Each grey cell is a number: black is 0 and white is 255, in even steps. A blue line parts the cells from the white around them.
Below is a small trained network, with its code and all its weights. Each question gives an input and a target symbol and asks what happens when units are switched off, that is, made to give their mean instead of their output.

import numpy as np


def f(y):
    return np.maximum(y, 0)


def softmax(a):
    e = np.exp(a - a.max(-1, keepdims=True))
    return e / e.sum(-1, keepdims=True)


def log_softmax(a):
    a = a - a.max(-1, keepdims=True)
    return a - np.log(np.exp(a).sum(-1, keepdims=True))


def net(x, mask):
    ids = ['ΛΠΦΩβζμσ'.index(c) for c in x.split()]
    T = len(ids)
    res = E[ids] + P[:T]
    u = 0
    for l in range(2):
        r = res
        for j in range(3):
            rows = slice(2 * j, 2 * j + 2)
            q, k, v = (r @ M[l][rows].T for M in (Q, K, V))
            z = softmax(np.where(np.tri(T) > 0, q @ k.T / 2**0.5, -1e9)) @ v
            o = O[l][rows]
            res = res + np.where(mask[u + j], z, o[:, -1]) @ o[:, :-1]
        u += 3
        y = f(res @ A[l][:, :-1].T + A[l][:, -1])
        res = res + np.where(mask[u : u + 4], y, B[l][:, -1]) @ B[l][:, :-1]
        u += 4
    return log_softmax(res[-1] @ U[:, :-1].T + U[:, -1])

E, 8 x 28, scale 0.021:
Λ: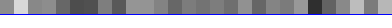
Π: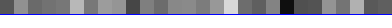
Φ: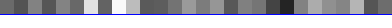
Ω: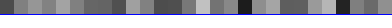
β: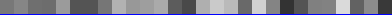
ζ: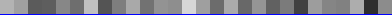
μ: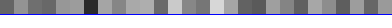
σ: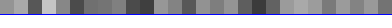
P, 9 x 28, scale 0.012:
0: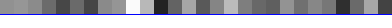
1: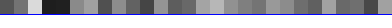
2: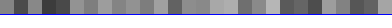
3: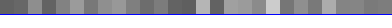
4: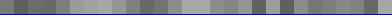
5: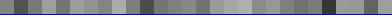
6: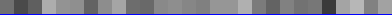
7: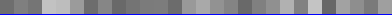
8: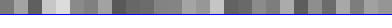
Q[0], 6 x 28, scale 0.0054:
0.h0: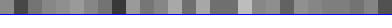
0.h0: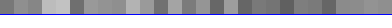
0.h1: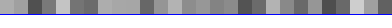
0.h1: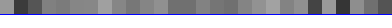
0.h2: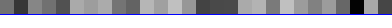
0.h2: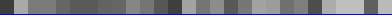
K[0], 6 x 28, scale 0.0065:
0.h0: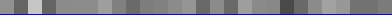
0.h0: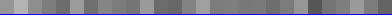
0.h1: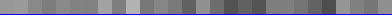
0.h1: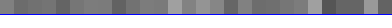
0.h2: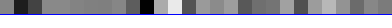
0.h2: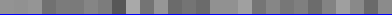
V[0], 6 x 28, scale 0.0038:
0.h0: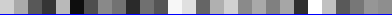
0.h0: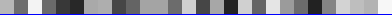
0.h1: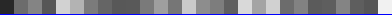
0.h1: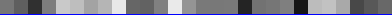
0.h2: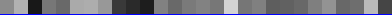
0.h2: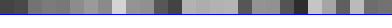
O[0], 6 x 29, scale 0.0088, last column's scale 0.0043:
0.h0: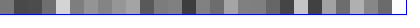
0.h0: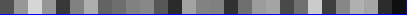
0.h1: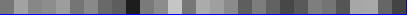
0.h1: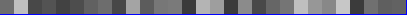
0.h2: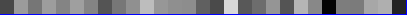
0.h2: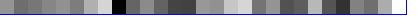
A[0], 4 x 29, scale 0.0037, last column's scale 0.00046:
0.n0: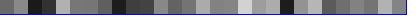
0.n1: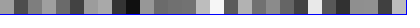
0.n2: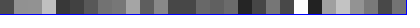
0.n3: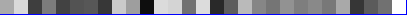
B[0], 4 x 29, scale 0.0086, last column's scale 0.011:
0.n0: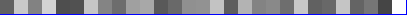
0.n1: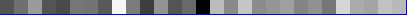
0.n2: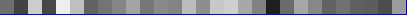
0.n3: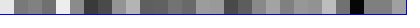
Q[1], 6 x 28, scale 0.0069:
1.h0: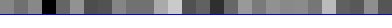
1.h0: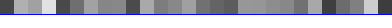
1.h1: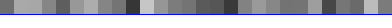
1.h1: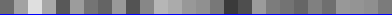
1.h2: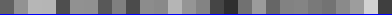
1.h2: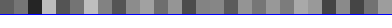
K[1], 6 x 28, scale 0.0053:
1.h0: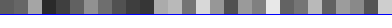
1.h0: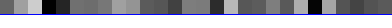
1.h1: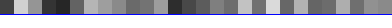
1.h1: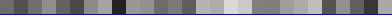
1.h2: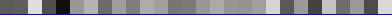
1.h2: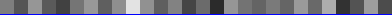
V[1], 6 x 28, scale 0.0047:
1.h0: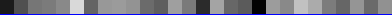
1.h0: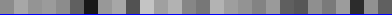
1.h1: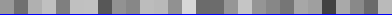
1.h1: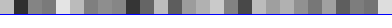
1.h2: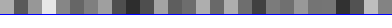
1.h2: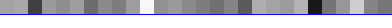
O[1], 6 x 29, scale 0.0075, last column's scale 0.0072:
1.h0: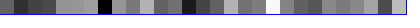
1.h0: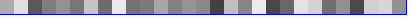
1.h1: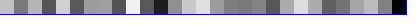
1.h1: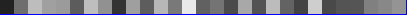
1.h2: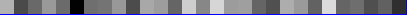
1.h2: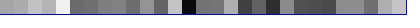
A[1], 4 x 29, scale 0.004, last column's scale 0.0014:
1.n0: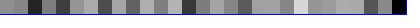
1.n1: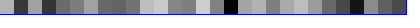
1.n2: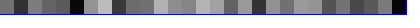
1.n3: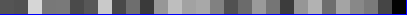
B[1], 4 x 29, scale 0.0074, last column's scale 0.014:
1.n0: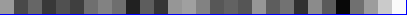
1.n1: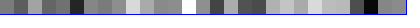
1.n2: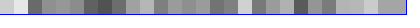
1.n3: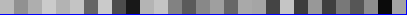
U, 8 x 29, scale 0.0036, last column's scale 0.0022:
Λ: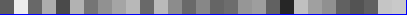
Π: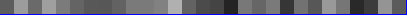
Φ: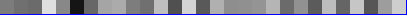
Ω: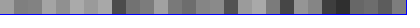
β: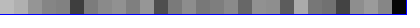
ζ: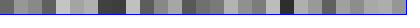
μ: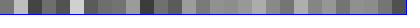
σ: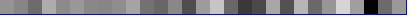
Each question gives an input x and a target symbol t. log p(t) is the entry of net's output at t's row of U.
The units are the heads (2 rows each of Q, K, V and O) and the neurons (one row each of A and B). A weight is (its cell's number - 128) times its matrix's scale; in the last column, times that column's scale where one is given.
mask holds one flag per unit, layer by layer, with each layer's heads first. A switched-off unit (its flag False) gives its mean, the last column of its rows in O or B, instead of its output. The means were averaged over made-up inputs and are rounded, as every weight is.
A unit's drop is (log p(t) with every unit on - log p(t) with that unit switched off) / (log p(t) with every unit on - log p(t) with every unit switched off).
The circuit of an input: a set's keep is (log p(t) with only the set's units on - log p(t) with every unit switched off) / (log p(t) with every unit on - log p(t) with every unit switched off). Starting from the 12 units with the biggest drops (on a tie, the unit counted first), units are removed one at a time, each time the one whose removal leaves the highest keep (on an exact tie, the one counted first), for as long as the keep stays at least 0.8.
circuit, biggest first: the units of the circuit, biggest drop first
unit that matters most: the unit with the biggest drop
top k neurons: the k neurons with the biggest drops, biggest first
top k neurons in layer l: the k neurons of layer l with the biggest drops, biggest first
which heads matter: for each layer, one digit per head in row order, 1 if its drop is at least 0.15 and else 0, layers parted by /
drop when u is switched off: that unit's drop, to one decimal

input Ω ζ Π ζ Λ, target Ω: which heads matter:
001 / 110
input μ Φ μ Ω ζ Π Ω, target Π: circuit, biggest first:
1.h1; 0.h0; 0.h1; 0.n0
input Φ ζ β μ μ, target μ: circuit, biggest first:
1.h2; 0.h2; 0.n1
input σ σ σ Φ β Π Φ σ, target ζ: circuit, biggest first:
0.h2; 0.h1; 0.n2; 1.h0
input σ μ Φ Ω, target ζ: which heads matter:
011 / 110
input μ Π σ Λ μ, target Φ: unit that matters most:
1.h2
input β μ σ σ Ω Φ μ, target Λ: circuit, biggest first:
0.h2; 0.n0; 1.h0
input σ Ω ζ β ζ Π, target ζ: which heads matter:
011 / 110
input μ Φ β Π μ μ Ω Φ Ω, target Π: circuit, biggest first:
1.h1; 0.h0; 0.h1
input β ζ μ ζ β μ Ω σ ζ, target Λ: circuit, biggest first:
0.h2; 1.h0
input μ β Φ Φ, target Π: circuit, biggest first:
1.h1; 0.h0; 1.n0; 0.h1
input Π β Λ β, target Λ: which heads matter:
101 / 100
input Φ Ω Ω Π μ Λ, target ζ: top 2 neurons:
0.n0; 0.n2
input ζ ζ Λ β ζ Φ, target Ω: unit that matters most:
1.n3
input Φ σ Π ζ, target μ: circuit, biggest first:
0.h2; 1.h2; 0.n1
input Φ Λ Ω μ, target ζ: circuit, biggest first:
1.h0; 0.h1; 1.h1
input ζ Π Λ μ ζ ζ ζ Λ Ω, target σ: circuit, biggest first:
0.h0; 0.h2; 1.h0; 1.n0
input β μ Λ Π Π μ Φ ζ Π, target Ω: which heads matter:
101 / 010
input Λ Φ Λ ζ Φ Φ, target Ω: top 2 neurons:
1.n3; 0.n0
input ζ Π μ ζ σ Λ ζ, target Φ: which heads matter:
010 / 001
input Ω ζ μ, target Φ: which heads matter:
101 / 001
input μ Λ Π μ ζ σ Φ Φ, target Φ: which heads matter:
001 / 001
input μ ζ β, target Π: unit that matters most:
1.h1
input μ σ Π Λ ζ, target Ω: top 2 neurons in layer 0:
0.n0; 0.n3
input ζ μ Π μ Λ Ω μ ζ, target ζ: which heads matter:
001 / 110
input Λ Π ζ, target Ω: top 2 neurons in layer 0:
0.n0; 0.n1
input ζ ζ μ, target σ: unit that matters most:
0.h2
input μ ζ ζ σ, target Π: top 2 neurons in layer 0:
0.n0; 0.n1
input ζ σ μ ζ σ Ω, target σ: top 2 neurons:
0.n0; 1.n0
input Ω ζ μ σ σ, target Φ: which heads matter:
100 / 001
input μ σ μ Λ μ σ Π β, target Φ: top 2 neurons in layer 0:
0.n0; 0.n3
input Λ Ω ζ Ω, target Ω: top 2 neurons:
1.n3; 0.n0
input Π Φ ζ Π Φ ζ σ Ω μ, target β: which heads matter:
001 / 010
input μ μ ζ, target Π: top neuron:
1.n0
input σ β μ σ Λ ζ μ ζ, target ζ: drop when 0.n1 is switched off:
0.0
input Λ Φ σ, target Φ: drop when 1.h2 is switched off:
0.7
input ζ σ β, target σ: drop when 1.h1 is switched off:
0.2
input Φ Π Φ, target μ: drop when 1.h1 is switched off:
0.1
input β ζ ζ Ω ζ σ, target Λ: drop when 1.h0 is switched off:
0.8
